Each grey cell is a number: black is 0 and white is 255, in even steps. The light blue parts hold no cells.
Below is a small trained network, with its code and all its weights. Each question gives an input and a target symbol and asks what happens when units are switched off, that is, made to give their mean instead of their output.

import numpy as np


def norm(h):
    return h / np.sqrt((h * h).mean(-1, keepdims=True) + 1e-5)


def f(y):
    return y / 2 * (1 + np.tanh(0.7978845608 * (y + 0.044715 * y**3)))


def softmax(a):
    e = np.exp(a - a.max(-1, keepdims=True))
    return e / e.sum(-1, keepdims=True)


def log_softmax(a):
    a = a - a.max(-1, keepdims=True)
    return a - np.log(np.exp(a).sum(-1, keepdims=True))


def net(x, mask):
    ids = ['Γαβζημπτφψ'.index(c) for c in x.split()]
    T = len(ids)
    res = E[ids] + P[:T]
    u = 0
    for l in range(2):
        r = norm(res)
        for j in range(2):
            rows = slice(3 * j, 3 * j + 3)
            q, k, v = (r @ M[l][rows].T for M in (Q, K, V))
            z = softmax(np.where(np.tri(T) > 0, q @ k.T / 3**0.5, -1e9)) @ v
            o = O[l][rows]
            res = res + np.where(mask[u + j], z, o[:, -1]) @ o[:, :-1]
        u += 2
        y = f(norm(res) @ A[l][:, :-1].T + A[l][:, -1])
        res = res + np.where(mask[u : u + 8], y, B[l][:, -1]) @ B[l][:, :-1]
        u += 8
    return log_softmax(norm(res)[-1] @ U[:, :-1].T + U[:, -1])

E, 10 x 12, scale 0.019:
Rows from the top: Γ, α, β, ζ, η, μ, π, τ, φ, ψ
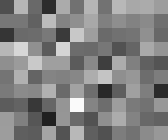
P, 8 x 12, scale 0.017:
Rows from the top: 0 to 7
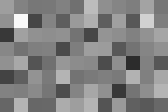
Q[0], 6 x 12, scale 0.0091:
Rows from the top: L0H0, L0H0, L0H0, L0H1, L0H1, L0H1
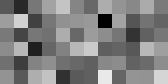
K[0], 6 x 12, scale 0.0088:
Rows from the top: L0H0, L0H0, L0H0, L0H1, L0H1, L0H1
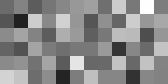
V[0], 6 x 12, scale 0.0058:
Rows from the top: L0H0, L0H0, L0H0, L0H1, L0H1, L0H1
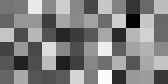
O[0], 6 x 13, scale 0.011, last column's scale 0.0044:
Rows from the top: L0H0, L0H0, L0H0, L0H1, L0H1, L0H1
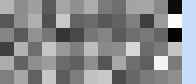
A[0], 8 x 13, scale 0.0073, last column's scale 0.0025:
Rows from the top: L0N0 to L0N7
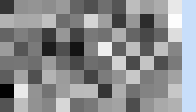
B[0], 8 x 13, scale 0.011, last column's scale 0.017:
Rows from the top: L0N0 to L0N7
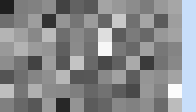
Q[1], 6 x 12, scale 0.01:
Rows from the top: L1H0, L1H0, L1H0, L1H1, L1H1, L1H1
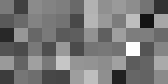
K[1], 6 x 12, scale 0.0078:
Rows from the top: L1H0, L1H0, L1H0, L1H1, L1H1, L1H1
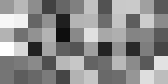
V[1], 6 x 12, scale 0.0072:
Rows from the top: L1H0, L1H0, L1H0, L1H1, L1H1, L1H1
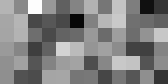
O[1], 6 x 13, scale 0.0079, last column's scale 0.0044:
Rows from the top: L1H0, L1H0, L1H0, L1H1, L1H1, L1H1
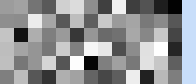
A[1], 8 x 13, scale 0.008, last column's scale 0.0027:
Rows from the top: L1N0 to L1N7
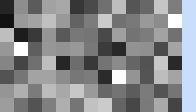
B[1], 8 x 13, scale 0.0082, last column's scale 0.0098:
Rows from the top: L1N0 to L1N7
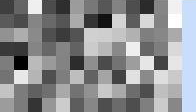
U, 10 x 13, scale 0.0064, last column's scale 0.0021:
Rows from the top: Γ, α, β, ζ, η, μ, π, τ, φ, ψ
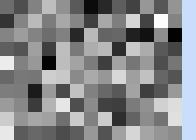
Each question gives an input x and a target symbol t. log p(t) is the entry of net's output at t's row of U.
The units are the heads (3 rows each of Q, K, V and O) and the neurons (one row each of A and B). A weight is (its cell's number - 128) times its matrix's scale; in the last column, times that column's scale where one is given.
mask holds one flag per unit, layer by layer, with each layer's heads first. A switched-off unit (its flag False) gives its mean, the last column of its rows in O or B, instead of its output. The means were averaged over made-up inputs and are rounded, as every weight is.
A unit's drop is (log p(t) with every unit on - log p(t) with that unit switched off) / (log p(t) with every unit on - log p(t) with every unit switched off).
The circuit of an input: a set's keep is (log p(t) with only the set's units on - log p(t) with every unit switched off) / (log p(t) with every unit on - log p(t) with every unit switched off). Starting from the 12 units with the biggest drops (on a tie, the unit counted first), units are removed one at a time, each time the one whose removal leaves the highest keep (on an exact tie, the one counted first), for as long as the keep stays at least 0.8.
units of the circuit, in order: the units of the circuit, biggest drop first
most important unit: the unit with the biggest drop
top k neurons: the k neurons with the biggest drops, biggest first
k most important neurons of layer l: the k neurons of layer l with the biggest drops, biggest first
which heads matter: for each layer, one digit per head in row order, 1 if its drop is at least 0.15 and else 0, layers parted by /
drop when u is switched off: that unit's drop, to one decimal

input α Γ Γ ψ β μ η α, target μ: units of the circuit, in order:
L0H0; L0H1
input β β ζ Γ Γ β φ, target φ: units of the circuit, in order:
L0N3
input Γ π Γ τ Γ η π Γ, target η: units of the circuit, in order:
L0H1; L0H0
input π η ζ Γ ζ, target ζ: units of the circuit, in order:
L1N3; L0H1
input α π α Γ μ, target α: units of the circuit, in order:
L0H1; L1N5
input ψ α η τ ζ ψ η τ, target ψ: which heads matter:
11 / 00
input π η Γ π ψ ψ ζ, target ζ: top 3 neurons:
L0N6; L0N5; L1N3
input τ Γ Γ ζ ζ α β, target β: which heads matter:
00 / 01
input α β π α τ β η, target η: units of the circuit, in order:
L0N1; L0H0; L1H0; L0N6
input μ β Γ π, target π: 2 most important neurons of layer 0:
L0N6; L0N0
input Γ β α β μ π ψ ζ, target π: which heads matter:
10 / 00
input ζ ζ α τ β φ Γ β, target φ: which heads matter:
00 / 00
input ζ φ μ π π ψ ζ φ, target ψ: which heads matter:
11 / 00
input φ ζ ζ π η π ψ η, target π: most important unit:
L0H0
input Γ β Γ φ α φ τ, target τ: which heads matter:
00 / 01
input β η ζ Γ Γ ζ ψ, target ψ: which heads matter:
01 / 00
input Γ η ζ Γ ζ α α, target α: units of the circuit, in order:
L0H1; L1N5; L0N1
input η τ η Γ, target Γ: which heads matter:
00 / 01
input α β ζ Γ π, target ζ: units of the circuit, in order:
L0H0; L1N3
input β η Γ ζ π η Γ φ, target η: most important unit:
L0H1
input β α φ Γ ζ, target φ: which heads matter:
00 / 11
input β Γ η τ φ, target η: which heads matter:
11 / 00
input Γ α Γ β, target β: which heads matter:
01 / 01
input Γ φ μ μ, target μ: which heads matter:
01 / 00
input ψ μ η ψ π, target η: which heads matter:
10 / 00
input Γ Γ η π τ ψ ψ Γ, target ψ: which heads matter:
11 / 00
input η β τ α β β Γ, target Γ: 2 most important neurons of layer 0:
L0N0; L0N3
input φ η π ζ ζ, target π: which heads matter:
00 / 00
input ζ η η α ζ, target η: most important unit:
L0H0
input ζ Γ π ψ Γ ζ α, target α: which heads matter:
01 / 00
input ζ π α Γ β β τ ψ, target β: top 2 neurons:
L1N1; L0N7
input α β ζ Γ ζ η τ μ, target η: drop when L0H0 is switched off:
0.2
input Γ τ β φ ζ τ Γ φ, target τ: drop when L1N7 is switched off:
0.1
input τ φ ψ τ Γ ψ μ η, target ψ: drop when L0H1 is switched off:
0.2
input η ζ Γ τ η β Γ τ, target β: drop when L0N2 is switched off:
0.0
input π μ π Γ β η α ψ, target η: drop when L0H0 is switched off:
0.2
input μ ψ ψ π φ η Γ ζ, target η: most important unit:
L0H1
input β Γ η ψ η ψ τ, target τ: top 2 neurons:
L0N7; L1N7
